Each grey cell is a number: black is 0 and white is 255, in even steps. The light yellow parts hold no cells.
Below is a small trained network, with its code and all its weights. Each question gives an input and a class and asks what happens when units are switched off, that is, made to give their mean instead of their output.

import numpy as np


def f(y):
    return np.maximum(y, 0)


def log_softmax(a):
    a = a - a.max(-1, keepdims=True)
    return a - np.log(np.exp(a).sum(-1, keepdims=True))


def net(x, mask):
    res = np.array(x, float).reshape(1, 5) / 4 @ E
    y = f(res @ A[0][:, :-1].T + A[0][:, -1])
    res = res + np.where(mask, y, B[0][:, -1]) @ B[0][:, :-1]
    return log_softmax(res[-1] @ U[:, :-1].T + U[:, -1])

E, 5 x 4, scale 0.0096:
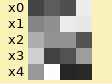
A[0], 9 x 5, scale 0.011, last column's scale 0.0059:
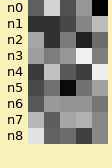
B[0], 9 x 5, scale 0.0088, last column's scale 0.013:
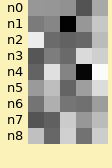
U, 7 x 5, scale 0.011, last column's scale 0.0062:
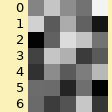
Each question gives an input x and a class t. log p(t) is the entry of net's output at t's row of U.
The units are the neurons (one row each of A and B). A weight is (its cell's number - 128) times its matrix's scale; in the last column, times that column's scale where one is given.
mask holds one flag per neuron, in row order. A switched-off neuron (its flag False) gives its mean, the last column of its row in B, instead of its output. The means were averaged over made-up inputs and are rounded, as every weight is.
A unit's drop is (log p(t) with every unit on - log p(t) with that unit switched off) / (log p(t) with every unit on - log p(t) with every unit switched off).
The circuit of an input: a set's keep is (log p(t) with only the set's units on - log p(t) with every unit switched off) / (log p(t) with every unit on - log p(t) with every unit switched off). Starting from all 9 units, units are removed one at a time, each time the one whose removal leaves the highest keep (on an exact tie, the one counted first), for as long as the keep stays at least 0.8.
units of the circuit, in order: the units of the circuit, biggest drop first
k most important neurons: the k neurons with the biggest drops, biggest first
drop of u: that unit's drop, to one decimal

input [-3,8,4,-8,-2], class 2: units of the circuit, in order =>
(n4)
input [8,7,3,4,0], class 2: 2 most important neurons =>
(n7, n2)
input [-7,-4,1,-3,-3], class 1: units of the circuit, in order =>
(n2, n8)
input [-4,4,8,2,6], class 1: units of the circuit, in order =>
(n8, n5)
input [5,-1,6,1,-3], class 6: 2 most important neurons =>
(n4, n1)
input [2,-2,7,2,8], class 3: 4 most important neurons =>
(n4, n1, n3, n0)
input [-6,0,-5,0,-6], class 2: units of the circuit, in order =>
(n4, n7)
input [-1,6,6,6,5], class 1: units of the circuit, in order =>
(n4, n8)
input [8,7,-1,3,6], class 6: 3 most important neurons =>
(n4, n3, n8)
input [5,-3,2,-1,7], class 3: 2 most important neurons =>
(n4, n2)
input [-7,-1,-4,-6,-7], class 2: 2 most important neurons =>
(n4, n5)
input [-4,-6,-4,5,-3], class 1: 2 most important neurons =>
(n8, n2)
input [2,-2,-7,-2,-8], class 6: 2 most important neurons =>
(n1, n4)
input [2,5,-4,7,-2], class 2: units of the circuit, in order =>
(n7)
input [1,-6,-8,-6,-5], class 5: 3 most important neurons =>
(n1, n7, n3)
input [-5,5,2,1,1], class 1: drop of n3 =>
0.2
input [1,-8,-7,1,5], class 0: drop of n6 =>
0.0
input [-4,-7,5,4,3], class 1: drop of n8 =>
0.3
